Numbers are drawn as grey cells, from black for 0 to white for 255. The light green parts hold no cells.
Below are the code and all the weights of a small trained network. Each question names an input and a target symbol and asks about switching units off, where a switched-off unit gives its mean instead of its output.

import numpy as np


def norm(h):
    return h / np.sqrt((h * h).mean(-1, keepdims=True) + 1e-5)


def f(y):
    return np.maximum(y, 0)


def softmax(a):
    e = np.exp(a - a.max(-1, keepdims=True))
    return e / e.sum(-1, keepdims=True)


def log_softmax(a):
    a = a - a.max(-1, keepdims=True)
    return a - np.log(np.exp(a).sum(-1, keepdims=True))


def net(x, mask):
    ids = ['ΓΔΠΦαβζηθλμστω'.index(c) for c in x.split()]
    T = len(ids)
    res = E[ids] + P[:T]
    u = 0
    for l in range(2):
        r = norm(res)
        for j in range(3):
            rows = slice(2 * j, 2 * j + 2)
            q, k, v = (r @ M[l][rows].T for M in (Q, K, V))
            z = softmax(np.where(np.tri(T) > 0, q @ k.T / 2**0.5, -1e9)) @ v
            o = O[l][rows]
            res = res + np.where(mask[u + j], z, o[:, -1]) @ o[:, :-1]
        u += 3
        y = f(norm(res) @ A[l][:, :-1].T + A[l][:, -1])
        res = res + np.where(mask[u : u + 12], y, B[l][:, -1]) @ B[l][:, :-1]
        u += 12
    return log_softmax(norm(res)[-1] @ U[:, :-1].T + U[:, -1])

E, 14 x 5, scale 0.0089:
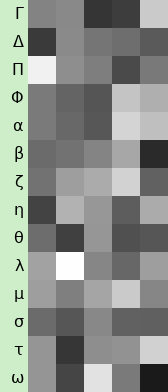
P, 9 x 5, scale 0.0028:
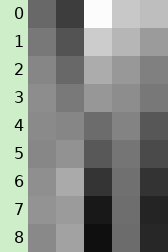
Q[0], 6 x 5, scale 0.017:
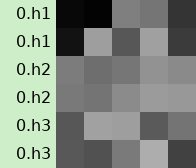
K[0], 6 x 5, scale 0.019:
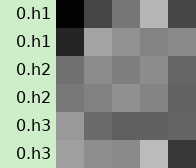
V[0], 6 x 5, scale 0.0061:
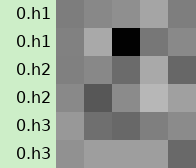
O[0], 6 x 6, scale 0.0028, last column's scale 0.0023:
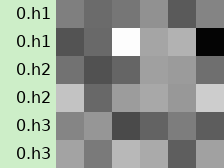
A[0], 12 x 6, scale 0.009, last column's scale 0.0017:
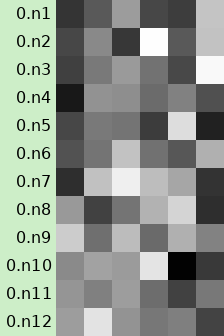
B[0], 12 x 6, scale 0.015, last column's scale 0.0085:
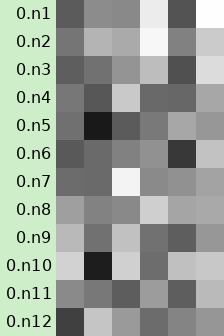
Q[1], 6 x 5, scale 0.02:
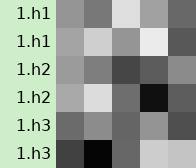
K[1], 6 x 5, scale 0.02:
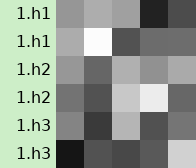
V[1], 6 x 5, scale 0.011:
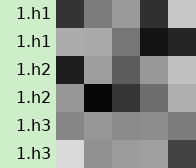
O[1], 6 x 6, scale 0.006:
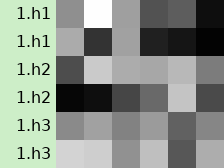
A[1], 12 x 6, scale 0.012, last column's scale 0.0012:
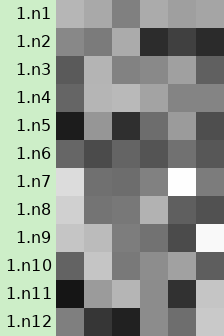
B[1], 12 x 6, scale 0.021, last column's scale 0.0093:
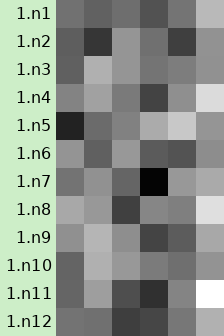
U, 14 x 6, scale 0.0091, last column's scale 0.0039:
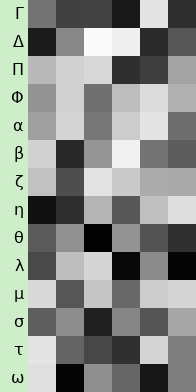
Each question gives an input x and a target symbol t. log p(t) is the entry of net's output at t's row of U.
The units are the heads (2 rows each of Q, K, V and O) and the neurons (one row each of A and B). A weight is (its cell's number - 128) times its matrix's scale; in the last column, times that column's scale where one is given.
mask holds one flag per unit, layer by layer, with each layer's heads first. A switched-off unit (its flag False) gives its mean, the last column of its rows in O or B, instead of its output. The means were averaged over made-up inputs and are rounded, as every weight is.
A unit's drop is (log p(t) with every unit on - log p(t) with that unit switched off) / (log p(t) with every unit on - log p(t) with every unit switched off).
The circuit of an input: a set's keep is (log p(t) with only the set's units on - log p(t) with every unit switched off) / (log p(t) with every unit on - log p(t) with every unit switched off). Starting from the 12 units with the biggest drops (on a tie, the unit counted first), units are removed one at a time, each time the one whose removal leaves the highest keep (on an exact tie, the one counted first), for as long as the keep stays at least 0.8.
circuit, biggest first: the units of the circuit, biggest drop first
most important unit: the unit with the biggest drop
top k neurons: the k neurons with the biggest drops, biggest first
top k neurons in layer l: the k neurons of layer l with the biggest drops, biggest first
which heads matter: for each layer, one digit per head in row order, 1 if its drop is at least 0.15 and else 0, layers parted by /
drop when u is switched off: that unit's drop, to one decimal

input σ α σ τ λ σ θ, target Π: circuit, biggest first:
[1.h2, 0.n12]
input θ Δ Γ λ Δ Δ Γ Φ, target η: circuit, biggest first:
[1.h2, 0.n1, 0.n5]
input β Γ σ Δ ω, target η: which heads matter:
000 / 011
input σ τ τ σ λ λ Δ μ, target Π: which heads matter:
000 / 110
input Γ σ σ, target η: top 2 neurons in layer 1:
[1.n5, 1.n8]
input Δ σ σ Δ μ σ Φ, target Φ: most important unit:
0.n2
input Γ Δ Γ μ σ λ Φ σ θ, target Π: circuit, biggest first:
[0.n12, 1.h2]
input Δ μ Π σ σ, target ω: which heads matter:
000 / 110
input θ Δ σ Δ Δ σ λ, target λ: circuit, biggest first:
[0.n12, 1.n8]
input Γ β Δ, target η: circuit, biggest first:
[1.h2, 0.n5, 0.n10]
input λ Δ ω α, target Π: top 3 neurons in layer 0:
[0.n1, 0.n12, 0.n3]
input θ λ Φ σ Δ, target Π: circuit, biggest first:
[1.h2, 0.n12]
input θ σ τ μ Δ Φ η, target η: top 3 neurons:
[0.n5, 1.n8, 1.n9]
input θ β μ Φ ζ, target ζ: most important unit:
0.n10
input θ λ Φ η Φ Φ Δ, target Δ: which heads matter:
100 / 000
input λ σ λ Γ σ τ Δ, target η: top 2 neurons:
[0.n7, 1.n11]
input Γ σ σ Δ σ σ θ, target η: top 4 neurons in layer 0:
[0.n5, 0.n1, 0.n2, 0.n3]
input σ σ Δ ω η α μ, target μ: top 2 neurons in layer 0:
[0.n10, 0.n2]
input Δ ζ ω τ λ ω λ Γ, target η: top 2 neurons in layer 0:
[0.n5, 0.n10]
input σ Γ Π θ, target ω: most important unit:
1.h1
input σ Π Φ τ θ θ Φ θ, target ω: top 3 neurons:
[0.n1, 0.n2, 0.n3]
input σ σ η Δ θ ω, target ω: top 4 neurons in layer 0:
[0.n10, 0.n2, 0.n6, 0.n8]
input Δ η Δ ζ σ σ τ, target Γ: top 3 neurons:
[0.n5, 1.n7, 0.n1]
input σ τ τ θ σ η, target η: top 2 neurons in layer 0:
[0.n5, 0.n2]
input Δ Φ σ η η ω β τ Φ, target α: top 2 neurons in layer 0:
[0.n2, 0.n8]
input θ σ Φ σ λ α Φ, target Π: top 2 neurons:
[0.n1, 1.n9]
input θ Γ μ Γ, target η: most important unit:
1.h2
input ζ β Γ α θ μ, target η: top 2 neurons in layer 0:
[0.n5, 0.n1]
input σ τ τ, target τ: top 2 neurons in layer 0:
[0.n9, 0.n8]
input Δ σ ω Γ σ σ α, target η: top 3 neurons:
[0.n5, 0.n1, 1.n8]
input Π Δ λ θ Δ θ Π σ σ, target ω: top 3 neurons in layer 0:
[0.n1, 0.n2, 0.n7]
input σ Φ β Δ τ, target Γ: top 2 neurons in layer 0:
[0.n1, 0.n3]
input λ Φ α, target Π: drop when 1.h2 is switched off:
0.2
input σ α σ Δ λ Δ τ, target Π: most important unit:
1.h2
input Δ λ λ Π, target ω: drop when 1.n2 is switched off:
0.4
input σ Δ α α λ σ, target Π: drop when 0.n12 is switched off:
0.2
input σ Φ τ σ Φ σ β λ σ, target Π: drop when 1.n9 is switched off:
0.1
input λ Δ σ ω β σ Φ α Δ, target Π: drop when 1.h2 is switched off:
0.3
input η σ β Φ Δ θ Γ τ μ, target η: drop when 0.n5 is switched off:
0.1
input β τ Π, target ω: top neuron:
[1.n2]
